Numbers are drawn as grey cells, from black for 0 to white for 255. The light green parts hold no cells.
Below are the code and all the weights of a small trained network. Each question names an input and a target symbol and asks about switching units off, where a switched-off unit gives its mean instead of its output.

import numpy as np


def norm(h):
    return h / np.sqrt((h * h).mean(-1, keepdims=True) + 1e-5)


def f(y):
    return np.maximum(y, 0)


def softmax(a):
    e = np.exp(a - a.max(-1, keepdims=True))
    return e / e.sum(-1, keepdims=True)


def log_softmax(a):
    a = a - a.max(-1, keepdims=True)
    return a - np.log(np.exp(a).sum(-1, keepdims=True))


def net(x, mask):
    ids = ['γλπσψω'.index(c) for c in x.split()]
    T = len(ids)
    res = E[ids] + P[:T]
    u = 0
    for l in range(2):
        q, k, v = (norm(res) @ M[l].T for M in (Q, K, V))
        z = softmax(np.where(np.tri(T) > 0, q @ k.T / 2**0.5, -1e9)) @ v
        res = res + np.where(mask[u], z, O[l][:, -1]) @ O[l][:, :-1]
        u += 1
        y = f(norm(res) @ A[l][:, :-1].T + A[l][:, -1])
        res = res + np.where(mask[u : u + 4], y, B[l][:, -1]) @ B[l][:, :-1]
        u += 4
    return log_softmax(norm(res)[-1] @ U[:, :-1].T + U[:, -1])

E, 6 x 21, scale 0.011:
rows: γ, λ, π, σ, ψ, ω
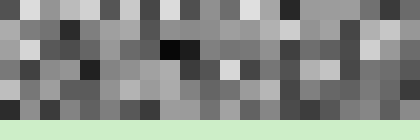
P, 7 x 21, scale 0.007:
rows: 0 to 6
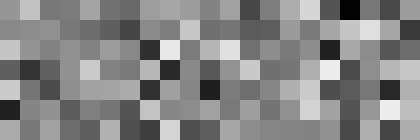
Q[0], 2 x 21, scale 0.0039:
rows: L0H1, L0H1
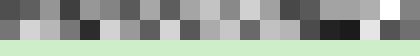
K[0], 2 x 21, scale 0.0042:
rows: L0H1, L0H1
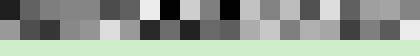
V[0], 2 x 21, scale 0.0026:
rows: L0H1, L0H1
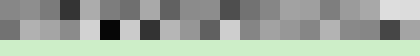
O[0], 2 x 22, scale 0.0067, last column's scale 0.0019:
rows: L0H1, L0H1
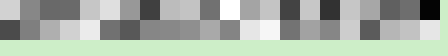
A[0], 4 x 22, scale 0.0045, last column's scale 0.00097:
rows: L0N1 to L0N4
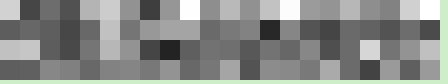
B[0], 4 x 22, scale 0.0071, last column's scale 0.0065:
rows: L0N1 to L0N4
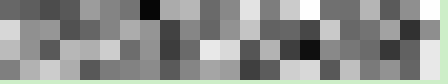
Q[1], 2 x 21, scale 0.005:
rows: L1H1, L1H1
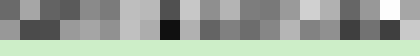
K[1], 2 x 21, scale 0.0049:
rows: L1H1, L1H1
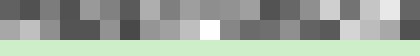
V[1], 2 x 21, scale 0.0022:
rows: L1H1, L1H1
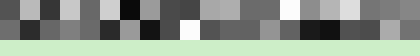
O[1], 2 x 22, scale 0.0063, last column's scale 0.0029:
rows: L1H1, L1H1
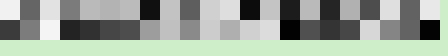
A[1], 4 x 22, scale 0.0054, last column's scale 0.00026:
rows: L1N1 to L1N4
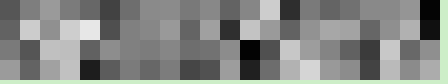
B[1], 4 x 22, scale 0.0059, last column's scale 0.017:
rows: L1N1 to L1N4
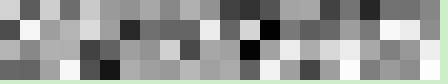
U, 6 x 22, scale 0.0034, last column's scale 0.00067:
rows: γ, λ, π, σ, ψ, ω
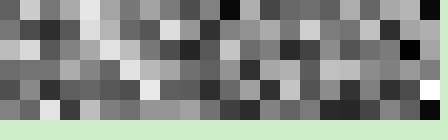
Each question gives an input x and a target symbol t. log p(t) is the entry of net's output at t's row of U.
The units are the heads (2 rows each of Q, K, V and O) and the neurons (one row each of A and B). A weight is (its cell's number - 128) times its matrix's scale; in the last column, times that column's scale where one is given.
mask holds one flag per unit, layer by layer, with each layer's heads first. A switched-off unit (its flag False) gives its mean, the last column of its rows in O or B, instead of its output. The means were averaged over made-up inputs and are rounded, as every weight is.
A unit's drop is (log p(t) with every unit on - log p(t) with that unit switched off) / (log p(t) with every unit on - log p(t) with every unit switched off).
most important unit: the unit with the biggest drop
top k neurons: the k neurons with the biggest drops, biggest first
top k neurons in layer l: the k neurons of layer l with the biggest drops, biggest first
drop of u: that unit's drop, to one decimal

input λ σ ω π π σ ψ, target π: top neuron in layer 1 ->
(L1N4)
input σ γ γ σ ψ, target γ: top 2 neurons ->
(L0N4; L1N2)
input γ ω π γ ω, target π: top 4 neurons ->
(L0N2; L1N4; L1N3; L0N1)
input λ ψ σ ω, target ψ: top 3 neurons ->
(L1N4; L1N3; L0N3)
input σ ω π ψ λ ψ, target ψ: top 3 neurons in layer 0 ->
(L0N3; L0N4; L0N1)
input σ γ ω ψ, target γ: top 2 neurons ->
(L1N2; L0N3)
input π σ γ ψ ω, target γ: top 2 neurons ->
(L1N2; L0N4)
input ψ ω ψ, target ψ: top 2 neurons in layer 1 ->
(L1N4; L1N3)
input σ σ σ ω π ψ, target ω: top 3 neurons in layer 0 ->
(L0N3; L0N4; L0N1)
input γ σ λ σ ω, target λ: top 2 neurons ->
(L1N4; L1N3)
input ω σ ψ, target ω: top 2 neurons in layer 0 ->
(L0N4; L0N3)
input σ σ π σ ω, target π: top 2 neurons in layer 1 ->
(L1N4; L1N3)
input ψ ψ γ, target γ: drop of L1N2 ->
0.1
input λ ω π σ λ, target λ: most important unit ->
L0N1
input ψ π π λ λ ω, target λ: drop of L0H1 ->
1.3
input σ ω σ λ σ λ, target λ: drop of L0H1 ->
0.1
